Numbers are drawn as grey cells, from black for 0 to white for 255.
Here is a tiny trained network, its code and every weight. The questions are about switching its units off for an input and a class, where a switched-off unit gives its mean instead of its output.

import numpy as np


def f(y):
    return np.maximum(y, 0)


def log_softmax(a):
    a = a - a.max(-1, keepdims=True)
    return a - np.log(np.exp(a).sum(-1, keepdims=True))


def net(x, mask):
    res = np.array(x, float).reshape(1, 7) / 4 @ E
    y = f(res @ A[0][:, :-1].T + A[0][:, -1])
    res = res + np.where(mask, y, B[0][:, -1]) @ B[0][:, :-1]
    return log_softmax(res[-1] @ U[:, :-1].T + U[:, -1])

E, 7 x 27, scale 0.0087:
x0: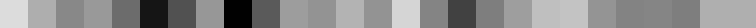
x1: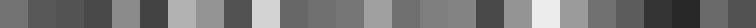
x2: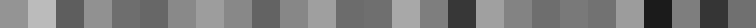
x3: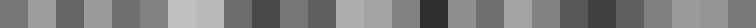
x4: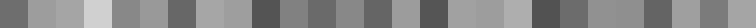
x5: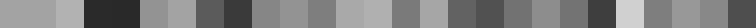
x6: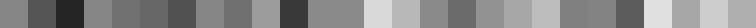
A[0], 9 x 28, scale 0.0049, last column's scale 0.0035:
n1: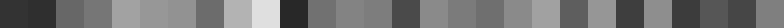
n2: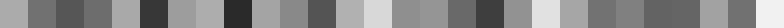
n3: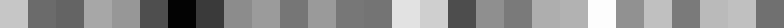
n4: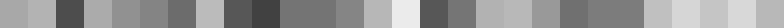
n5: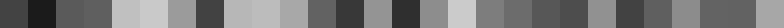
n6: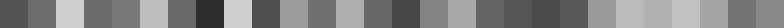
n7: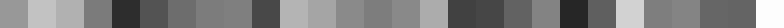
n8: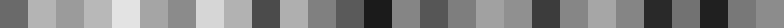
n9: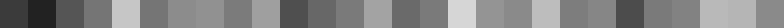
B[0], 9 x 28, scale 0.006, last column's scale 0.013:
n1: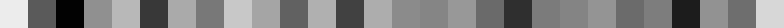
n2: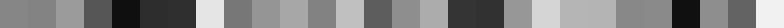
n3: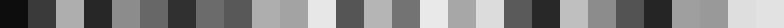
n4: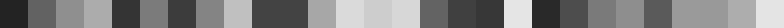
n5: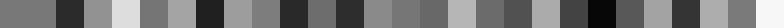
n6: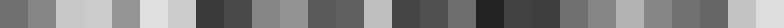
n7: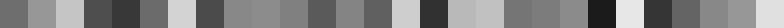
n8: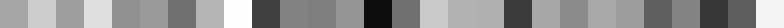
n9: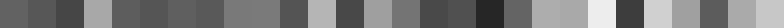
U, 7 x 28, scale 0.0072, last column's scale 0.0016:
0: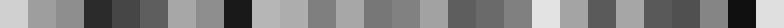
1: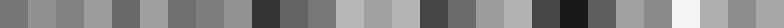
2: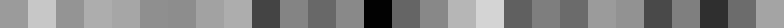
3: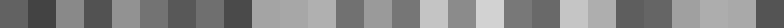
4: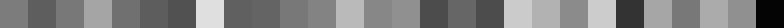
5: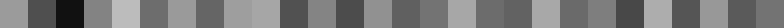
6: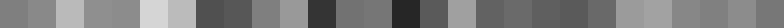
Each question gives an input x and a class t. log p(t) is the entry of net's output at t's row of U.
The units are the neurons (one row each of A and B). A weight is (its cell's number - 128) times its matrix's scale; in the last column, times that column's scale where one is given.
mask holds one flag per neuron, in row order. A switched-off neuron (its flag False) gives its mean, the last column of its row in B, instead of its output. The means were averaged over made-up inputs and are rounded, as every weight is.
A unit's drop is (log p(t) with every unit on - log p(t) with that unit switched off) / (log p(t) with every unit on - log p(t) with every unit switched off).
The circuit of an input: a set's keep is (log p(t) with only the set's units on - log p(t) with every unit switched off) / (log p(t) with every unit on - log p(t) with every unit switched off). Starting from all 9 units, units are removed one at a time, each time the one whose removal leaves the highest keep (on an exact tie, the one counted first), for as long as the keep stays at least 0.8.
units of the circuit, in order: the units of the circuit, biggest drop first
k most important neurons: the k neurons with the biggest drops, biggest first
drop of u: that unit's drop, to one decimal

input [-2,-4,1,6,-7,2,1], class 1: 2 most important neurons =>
n2, n5
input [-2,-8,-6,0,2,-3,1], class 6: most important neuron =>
n6
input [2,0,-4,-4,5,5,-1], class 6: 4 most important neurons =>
n2, n4, n6, n1
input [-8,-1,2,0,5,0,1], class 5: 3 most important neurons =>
n5, n1, n7
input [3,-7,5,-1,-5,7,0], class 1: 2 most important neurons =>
n2, n1
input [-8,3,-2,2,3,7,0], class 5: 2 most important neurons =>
n1, n5
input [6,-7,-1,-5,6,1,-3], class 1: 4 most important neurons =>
n4, n2, n1, n7
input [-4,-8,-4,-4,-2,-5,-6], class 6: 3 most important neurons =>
n6, n5, n2
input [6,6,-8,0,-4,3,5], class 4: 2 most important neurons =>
n2, n9
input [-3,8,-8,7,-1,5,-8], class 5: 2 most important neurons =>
n5, n1
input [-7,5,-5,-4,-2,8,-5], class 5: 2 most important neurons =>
n1, n5
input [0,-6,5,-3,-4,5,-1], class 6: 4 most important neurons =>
n2, n4, n8, n6
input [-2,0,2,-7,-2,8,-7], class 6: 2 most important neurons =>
n2, n6
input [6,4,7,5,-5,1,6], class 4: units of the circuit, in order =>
n4
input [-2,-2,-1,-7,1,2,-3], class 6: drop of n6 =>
0.4
